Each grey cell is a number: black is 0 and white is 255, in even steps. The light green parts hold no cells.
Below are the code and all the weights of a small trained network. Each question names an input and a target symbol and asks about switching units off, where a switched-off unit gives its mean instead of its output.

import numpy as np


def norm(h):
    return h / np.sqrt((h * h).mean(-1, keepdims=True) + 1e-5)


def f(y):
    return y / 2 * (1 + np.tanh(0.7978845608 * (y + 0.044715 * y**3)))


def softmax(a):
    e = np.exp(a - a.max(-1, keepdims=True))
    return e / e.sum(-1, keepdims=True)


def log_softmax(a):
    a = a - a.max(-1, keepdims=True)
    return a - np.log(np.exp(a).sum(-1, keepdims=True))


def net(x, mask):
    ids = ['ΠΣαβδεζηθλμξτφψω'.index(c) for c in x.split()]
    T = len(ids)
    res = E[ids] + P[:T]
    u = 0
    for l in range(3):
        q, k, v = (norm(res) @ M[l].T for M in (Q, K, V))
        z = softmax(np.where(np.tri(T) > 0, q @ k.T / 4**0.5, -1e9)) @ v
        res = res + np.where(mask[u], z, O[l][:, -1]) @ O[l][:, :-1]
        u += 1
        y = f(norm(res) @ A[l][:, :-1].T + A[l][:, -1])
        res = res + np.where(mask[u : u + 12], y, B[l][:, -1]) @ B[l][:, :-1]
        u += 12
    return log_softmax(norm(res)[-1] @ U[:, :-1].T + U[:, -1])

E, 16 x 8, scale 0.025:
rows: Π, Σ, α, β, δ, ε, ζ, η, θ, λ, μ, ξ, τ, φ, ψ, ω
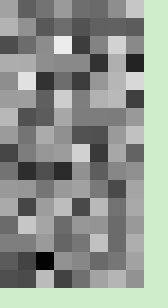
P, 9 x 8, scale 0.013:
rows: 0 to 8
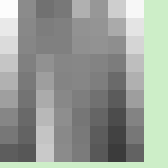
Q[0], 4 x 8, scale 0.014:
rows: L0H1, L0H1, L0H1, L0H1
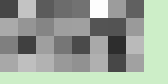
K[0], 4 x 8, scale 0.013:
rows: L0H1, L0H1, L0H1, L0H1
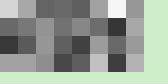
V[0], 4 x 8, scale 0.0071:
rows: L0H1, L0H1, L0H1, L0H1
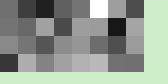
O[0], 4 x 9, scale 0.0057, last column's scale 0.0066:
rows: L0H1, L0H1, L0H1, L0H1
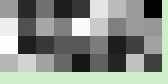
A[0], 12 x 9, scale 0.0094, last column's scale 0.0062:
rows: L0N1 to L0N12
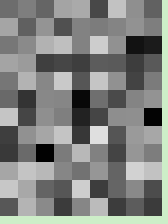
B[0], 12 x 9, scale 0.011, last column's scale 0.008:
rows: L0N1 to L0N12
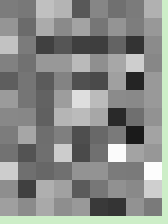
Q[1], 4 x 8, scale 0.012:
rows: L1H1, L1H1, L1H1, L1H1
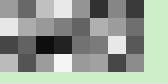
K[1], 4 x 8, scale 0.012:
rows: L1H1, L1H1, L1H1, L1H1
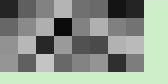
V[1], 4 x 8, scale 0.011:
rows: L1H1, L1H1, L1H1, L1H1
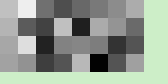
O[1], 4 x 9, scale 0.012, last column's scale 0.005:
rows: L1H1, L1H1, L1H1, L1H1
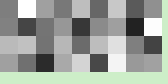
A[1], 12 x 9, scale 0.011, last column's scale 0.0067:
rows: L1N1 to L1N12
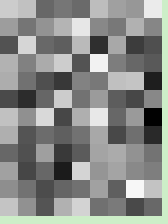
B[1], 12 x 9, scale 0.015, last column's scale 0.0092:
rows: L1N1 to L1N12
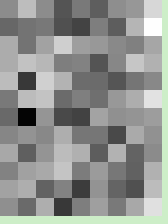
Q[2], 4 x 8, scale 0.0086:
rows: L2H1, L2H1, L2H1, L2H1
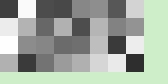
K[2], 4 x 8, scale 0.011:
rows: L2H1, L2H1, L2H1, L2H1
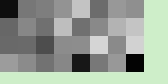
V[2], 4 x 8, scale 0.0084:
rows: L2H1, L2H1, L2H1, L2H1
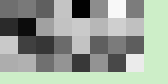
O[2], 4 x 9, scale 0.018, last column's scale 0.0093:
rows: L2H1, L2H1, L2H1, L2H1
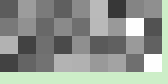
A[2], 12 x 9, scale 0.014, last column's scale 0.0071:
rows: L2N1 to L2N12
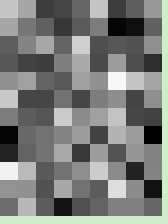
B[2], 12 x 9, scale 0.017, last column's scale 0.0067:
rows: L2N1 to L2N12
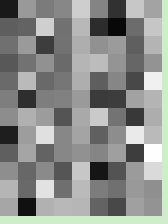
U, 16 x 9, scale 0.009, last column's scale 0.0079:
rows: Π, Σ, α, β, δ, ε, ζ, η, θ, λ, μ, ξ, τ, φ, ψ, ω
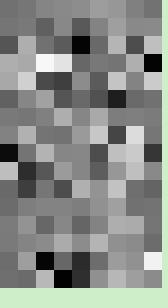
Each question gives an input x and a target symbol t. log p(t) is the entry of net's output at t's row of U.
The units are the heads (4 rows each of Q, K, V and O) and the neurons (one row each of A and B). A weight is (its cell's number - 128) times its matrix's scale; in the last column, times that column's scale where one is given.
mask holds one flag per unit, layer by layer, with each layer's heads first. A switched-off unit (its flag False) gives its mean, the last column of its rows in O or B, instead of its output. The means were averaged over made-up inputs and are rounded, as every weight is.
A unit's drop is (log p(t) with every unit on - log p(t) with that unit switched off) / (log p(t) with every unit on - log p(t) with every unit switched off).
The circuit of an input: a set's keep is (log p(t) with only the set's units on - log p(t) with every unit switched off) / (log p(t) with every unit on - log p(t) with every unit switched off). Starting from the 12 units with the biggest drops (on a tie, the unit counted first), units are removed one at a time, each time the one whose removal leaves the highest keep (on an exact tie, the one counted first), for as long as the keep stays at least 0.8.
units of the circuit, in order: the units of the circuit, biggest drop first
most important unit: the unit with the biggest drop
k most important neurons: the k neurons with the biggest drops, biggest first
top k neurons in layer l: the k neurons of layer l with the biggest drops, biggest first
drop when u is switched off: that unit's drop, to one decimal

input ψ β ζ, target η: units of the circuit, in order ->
L2H1; L0N9
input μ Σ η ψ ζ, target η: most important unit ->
L0H1
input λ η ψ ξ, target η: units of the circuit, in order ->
L0N9; L2H1
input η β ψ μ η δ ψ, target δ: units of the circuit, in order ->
L0H1; L1H1; L0N11
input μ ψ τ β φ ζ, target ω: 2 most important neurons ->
L1N7; L1N2
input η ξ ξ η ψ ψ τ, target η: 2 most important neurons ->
L0N9; L0N10
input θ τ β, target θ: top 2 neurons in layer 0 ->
L0N4; L0N1
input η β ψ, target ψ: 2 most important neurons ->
L0N9; L1N11
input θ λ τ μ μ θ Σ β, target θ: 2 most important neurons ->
L0N4; L2N8
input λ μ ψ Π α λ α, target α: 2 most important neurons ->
L1N6; L0N8
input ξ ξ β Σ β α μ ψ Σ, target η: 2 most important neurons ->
L0N6; L0N9
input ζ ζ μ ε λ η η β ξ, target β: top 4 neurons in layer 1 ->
L1N4; L1N6; L1N2; L1N7
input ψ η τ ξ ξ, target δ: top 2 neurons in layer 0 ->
L0N11; L0N6
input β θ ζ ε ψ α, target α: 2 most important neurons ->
L1N6; L1N4
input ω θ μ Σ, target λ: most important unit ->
L0N11
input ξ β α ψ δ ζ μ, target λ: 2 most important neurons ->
L0N11; L1N2
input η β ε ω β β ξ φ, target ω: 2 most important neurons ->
L1N7; L0N8
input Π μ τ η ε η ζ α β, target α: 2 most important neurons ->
L1N6; L0N8
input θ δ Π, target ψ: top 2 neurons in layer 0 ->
L0N1; L0N11
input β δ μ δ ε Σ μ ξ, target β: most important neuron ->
L1N4
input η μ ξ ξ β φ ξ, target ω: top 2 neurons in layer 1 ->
L1N7; L1N12
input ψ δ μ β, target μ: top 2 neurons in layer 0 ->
L0N11; L0N10
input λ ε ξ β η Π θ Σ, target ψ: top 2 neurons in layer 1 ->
L1N11; L1N2
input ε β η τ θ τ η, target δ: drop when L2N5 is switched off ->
0.2
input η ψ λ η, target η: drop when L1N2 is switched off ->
-0.1
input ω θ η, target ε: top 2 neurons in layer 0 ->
L0N10; L0N9
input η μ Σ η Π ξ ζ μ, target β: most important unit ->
L0N9
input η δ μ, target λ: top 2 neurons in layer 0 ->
L0N11; L0N8
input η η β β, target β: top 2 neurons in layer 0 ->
L0N10; L0N1
